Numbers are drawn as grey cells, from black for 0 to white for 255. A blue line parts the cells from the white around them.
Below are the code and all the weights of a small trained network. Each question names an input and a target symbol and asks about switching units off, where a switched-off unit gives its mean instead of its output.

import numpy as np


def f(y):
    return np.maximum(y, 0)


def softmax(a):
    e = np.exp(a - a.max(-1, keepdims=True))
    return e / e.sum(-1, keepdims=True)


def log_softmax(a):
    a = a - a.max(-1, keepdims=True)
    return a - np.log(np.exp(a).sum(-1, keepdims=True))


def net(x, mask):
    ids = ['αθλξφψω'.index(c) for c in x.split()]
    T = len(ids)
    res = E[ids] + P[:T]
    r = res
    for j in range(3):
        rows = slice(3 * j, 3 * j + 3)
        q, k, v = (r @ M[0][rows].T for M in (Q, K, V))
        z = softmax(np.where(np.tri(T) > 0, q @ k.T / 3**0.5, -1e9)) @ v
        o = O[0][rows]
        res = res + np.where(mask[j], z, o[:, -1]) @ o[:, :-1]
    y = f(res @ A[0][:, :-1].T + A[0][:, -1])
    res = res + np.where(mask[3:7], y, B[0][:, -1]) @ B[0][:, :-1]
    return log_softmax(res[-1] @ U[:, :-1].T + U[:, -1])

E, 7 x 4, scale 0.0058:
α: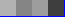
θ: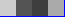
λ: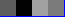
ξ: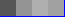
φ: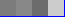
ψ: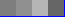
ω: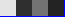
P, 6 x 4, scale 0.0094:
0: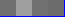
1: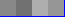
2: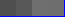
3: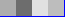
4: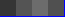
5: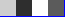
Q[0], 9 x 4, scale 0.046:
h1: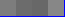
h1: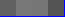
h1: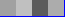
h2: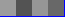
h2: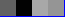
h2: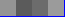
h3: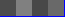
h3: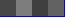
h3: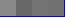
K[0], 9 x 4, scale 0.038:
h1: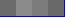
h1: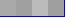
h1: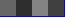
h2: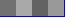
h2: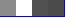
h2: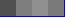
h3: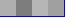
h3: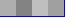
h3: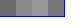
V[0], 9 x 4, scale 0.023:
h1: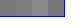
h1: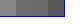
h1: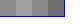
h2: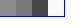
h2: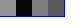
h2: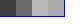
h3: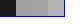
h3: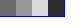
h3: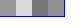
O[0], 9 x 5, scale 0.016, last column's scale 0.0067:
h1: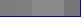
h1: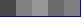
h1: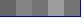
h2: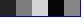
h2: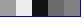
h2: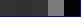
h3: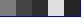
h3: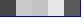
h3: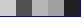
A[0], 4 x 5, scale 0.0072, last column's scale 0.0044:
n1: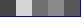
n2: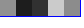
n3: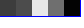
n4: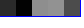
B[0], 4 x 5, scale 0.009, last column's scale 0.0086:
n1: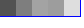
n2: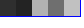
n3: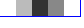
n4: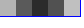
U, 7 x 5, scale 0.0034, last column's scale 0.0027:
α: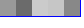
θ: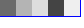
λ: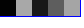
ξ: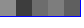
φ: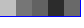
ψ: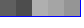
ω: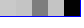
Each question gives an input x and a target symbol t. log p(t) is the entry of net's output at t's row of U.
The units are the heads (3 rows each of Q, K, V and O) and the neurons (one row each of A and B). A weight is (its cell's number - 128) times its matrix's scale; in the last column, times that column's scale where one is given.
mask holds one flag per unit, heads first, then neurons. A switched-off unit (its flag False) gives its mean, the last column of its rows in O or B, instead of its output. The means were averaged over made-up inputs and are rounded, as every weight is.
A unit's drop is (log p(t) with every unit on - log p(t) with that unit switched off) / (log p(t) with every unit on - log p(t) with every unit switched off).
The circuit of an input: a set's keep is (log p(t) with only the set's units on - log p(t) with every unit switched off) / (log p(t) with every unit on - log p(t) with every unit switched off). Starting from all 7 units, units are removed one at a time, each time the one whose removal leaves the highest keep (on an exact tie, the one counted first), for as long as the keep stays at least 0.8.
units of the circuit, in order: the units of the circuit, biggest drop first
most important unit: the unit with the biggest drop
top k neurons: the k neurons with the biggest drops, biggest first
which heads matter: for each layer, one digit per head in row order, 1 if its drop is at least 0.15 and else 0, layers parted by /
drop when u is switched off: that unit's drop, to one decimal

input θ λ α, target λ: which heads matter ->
001
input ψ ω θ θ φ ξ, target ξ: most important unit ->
h3
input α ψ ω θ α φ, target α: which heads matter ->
011
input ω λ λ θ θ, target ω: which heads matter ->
010
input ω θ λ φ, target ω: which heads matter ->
010
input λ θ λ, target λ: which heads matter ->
010
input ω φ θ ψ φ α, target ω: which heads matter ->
010
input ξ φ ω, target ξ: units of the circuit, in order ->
[h2; h3; n4]
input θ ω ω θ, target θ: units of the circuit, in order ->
[h3; h2]
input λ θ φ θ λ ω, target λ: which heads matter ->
011
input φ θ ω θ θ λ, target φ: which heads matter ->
010
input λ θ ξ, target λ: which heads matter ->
010
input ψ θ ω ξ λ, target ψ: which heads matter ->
011
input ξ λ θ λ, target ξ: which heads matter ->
010
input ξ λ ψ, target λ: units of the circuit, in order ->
[h3]
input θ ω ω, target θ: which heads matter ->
001
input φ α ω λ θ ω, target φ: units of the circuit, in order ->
[h2; n3; n4]
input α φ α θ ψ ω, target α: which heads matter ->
011
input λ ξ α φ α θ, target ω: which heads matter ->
011
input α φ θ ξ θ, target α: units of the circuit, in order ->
[h3; h2; n2]
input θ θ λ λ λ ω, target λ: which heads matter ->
001
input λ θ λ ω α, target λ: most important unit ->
h2
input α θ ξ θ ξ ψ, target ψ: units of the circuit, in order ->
[h3; n2; h2]
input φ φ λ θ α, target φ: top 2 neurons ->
[n3; n4]
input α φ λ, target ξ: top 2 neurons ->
[n2; n1]
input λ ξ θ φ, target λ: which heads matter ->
010
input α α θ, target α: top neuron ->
[n3]
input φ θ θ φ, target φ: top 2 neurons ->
[n3; n4]
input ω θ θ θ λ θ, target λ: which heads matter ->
001
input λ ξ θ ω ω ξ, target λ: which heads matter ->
011
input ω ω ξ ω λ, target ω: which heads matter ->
010
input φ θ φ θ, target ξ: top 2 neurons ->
[n2; n4]
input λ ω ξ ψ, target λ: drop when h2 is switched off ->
0.6
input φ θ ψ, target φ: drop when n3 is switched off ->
0.3
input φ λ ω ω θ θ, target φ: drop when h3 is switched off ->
0.1
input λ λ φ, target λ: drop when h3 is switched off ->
0.2
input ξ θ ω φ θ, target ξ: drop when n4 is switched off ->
0.3
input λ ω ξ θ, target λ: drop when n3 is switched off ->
0.0
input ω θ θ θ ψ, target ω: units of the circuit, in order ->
[h2]
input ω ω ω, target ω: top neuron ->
[n2]
